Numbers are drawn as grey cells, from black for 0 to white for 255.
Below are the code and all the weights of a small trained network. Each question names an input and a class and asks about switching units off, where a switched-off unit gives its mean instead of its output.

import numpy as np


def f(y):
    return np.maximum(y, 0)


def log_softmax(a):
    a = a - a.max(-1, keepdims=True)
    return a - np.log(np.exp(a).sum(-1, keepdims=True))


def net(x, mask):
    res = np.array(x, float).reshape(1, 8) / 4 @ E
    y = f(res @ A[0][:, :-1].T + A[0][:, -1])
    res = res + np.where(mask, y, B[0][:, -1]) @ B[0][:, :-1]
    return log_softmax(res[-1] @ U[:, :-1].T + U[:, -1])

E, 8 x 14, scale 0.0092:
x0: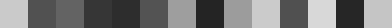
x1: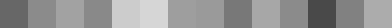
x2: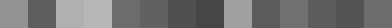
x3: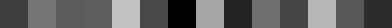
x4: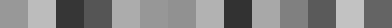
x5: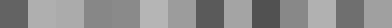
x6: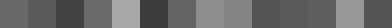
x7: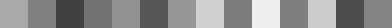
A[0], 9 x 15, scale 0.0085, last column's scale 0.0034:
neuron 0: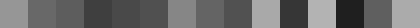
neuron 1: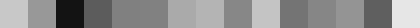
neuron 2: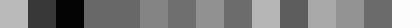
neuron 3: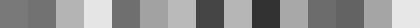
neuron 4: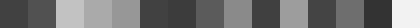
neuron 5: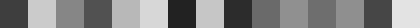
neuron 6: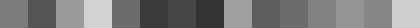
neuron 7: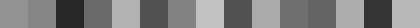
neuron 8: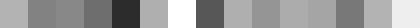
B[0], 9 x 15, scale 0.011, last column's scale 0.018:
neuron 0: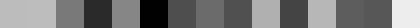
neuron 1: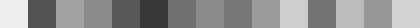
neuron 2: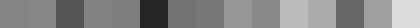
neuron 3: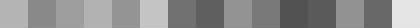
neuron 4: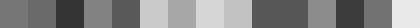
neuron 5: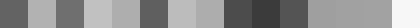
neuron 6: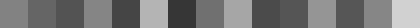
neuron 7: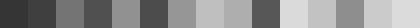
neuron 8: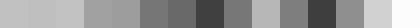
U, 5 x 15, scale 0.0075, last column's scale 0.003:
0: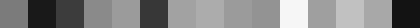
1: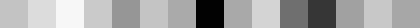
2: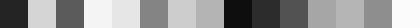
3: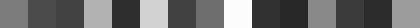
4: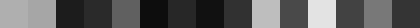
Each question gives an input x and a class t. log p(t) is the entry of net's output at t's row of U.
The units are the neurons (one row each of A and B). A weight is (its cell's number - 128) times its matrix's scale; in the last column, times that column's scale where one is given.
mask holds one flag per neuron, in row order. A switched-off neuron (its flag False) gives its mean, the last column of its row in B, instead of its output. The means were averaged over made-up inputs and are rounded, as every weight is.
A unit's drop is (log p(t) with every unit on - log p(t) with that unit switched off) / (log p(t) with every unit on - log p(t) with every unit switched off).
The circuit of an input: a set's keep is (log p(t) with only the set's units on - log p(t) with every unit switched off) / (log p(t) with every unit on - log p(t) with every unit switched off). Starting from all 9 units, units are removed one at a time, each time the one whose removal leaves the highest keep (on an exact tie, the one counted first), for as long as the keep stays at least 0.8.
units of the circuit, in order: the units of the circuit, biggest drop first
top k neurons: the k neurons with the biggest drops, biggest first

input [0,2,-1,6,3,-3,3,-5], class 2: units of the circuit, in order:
neuron 5
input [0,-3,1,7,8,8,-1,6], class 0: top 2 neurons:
neuron 7; neuron 1
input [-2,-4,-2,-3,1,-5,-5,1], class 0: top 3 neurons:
neuron 3; neuron 0; neuron 1
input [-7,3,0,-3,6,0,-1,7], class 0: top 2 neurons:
neuron 1; neuron 7
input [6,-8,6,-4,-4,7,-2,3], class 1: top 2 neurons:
neuron 8; neuron 3
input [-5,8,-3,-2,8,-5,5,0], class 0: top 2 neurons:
neuron 7; neuron 1
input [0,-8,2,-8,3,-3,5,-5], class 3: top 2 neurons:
neuron 6; neuron 1
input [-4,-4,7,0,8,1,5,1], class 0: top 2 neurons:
neuron 7; neuron 3
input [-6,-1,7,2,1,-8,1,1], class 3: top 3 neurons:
neuron 4; neuron 6; neuron 8
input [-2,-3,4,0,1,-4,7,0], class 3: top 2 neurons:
neuron 4; neuron 6
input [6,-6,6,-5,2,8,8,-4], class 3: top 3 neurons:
neuron 6; neuron 1; neuron 5
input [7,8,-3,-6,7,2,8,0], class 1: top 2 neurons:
neuron 8; neuron 4
